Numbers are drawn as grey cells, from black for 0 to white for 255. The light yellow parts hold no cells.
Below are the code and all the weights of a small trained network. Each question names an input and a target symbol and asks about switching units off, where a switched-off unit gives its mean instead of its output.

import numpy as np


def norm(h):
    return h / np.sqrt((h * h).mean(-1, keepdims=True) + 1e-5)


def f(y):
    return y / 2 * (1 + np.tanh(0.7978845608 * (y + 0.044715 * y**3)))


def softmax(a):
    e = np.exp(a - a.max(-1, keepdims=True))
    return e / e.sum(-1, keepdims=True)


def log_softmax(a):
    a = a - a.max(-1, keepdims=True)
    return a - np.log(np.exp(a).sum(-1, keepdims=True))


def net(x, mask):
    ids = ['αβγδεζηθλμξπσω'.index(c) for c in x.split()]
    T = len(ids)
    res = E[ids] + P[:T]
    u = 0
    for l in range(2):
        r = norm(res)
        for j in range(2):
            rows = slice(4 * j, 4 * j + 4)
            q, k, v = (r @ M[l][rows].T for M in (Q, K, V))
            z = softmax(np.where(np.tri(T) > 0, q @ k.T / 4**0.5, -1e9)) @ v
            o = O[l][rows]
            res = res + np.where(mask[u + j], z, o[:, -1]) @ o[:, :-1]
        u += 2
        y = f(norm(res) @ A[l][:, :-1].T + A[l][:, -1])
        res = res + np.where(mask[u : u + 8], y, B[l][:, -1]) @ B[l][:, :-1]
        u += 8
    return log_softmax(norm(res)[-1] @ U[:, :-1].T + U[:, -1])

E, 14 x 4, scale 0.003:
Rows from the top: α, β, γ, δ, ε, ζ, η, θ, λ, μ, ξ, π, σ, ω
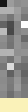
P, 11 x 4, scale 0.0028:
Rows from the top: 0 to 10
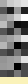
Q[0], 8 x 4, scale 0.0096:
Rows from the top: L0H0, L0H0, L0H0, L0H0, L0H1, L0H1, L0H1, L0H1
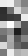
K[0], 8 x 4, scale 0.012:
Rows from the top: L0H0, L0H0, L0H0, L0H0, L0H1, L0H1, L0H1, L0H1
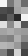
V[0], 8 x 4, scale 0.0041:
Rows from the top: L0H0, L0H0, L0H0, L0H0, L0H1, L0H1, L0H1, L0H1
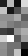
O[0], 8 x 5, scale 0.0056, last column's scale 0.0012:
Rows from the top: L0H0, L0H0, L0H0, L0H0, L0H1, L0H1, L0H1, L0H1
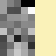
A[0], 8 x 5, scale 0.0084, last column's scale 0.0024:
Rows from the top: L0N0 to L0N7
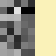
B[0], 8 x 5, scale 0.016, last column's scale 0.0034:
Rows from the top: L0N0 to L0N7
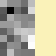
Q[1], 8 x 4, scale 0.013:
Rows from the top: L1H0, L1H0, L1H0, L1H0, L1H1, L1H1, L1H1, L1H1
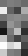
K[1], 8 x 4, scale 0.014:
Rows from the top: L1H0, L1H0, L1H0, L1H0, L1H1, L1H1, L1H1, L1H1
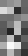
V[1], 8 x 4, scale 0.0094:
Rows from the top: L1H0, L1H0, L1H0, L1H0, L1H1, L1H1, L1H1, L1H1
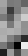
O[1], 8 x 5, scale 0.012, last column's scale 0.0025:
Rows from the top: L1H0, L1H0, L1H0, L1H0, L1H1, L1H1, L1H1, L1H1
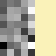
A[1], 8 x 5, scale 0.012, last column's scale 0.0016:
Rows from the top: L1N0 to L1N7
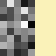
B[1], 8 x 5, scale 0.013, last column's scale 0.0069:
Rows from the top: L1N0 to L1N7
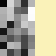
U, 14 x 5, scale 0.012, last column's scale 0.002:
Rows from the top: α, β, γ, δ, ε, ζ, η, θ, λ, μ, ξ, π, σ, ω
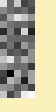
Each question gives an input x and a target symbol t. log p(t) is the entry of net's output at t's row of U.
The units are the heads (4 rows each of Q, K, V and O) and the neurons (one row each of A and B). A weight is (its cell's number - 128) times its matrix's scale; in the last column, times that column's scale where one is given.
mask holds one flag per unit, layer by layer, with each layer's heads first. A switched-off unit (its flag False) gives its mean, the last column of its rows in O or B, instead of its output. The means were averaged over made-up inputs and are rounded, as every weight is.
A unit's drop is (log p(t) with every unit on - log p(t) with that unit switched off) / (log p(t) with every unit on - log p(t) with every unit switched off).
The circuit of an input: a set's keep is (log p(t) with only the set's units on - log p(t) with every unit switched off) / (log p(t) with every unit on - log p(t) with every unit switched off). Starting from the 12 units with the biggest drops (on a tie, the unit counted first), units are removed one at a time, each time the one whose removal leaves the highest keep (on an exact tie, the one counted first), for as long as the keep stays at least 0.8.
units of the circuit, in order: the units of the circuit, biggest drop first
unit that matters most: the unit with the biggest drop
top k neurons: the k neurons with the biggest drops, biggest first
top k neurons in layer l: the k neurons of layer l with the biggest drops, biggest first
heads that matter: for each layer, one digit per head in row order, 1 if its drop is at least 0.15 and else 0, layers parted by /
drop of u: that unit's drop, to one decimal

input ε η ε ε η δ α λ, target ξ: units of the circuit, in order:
(L0N1)
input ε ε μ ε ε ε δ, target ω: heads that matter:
01 / 01
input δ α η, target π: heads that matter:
01 / 01
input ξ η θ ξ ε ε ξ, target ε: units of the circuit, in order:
(L0H1, L1H1)
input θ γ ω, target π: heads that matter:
00 / 01
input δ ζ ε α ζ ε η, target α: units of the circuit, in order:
(L0N0, L1H1)
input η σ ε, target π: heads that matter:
00 / 11
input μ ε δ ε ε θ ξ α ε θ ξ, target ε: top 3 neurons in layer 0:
(L0N5, L0N4, L0N1)
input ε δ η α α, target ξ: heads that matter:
00 / 00
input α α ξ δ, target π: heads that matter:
10 / 01
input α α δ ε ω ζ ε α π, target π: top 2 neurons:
(L0N5, L1N0)
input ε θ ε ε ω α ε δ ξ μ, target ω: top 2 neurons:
(L0N4, L0N0)
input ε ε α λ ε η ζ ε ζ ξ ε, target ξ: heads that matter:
10 / 00
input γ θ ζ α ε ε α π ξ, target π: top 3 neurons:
(L0N5, L0N1, L1N0)
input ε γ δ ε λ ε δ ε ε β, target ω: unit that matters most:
L0H1
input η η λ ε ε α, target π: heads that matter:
00 / 01
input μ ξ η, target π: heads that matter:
00 / 01
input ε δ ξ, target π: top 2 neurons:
(L0N2, L0N5)
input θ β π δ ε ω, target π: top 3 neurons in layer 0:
(L0N5, L0N1, L0N6)
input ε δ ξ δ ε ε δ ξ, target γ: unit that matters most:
L1N2
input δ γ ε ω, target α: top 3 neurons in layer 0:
(L0N0, L0N1, L0N6)
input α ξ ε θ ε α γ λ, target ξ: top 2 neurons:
(L0N1, L1N7)
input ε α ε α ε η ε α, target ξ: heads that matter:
10 / 00
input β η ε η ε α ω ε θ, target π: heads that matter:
01 / 01
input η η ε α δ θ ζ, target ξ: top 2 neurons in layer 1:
(L1N2, L1N4)
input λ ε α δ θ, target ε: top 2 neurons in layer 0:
(L0N0, L0N4)
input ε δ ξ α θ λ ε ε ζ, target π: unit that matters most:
L0N5
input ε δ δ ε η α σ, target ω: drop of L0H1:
0.8
